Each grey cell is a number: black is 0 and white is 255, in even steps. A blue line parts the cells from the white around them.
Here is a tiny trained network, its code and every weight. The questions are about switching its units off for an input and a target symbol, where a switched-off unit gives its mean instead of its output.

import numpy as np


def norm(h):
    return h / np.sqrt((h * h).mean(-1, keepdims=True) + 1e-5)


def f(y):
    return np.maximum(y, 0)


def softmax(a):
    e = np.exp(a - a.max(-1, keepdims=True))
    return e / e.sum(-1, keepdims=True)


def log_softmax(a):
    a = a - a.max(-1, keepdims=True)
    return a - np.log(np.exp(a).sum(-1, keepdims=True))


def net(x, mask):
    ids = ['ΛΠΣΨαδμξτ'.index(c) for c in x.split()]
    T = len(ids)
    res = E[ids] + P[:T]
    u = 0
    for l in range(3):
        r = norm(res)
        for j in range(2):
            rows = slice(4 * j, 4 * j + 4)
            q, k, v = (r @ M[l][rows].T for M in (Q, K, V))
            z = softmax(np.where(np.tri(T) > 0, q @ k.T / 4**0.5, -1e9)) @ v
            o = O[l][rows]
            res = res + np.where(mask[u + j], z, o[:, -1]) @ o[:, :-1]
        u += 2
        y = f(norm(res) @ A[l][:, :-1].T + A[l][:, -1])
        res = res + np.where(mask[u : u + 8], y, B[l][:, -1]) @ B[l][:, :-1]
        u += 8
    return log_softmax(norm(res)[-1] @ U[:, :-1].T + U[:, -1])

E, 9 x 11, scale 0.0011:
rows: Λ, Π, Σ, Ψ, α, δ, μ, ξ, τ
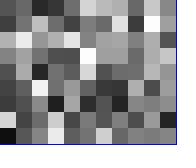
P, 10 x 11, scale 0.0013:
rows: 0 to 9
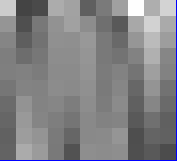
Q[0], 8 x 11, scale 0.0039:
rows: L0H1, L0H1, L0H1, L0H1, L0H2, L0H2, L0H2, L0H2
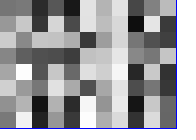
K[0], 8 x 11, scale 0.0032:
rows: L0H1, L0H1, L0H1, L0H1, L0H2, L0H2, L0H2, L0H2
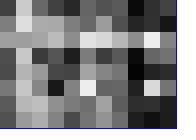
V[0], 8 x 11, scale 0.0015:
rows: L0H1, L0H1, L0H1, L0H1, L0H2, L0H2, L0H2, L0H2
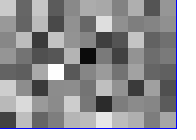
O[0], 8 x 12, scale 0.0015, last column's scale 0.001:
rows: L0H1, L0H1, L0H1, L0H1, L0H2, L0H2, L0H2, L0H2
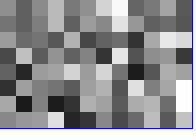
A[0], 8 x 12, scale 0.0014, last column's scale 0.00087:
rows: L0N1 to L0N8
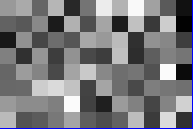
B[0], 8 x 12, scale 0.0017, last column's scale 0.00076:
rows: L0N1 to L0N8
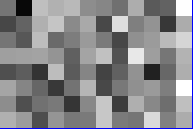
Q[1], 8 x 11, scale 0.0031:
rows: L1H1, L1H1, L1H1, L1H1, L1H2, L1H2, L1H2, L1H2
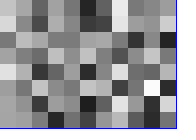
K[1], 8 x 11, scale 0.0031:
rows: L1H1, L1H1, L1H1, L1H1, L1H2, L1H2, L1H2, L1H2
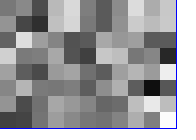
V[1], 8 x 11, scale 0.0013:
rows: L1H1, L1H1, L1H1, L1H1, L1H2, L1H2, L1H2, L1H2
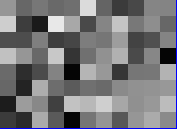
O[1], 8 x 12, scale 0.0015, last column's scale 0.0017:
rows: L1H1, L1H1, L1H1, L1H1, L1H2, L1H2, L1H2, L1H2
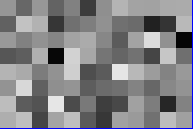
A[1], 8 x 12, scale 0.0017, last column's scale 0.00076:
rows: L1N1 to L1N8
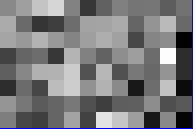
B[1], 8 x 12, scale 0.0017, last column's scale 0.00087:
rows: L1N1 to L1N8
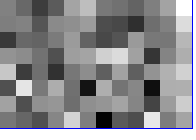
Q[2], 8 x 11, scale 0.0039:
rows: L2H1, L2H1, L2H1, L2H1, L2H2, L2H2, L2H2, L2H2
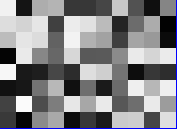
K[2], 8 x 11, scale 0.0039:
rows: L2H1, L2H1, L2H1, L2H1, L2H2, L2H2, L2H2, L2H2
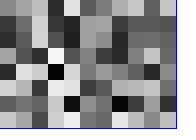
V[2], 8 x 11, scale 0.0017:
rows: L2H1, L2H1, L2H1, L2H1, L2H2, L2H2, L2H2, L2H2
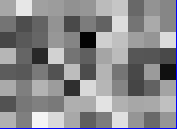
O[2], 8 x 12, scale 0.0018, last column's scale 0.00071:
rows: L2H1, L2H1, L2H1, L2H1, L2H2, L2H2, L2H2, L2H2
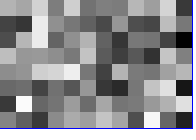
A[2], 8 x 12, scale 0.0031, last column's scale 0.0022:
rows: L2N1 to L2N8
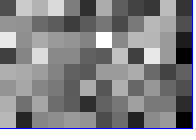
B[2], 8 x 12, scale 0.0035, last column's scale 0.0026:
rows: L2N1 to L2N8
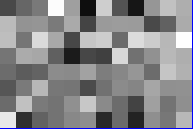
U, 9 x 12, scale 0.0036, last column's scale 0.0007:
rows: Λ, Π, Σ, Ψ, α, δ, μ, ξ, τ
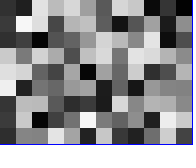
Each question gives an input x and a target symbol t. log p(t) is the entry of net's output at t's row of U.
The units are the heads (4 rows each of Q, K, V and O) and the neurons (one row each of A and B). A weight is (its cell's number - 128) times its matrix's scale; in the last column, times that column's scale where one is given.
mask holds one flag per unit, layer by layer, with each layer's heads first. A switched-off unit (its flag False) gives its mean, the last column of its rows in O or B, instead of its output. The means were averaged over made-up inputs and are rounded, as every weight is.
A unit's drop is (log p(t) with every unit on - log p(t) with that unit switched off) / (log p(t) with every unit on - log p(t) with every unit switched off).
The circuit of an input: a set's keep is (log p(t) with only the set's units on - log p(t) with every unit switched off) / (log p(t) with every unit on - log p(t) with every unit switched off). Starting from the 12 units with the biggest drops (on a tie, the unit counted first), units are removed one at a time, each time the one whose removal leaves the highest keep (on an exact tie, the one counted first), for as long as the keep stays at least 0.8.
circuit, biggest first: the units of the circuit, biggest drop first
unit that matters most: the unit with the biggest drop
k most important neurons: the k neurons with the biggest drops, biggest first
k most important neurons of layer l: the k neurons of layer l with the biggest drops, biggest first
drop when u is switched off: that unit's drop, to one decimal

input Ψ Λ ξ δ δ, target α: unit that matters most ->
L0H2
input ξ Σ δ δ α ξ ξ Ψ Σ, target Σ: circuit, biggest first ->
L2H1, L1H2, L2N3, L2H2
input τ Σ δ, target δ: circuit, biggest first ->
L0H2, L2N8, L1N5
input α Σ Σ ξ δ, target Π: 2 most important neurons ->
L2N7, L2N3
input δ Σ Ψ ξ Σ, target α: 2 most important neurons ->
L2N2, L2N3
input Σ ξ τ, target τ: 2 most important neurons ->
L2N1, L1N6
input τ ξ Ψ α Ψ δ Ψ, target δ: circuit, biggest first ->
L0H2, L2N8
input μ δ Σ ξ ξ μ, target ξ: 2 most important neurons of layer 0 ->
L0N4, L0N8
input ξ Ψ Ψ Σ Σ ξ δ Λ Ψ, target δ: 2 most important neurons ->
L1N2, L2N3
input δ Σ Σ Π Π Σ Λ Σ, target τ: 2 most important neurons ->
L2N1, L2N3
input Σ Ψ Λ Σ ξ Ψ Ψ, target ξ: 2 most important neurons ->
L2N3, L0N5
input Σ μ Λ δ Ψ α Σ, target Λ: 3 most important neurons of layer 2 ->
L2N3, L2N5, L2N1
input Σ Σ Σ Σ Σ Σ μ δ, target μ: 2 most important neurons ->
L0N2, L2N4
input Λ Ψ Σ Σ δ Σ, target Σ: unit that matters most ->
L2H1
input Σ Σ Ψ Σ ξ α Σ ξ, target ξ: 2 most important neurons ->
L1N4, L2N3
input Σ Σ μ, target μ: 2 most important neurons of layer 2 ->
L2N4, L2N3
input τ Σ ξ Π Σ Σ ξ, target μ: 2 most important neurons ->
L1N4, L2N4
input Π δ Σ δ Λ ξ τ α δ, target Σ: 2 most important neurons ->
L2N3, L1N1
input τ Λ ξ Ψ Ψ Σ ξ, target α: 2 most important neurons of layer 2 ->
L2N2, L2N3
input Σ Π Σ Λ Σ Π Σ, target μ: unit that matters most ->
L2H1
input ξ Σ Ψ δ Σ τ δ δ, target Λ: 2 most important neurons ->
L2N3, L0N2
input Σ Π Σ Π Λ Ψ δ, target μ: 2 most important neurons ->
L2N4, L2N3
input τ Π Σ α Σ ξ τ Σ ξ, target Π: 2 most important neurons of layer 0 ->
L0N6, L0N1
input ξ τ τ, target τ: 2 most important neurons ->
L1N6, L2N1
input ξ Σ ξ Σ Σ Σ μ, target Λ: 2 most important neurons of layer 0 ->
L0N2, L0N4
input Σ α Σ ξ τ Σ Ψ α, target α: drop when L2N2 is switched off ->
0.4
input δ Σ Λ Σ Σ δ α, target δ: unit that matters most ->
L0H2
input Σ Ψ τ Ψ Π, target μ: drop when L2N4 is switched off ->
0.2
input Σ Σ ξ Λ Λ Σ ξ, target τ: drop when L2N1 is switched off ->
0.5
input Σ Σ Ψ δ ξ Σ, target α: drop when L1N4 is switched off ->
0.0
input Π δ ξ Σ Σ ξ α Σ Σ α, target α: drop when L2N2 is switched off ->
0.7
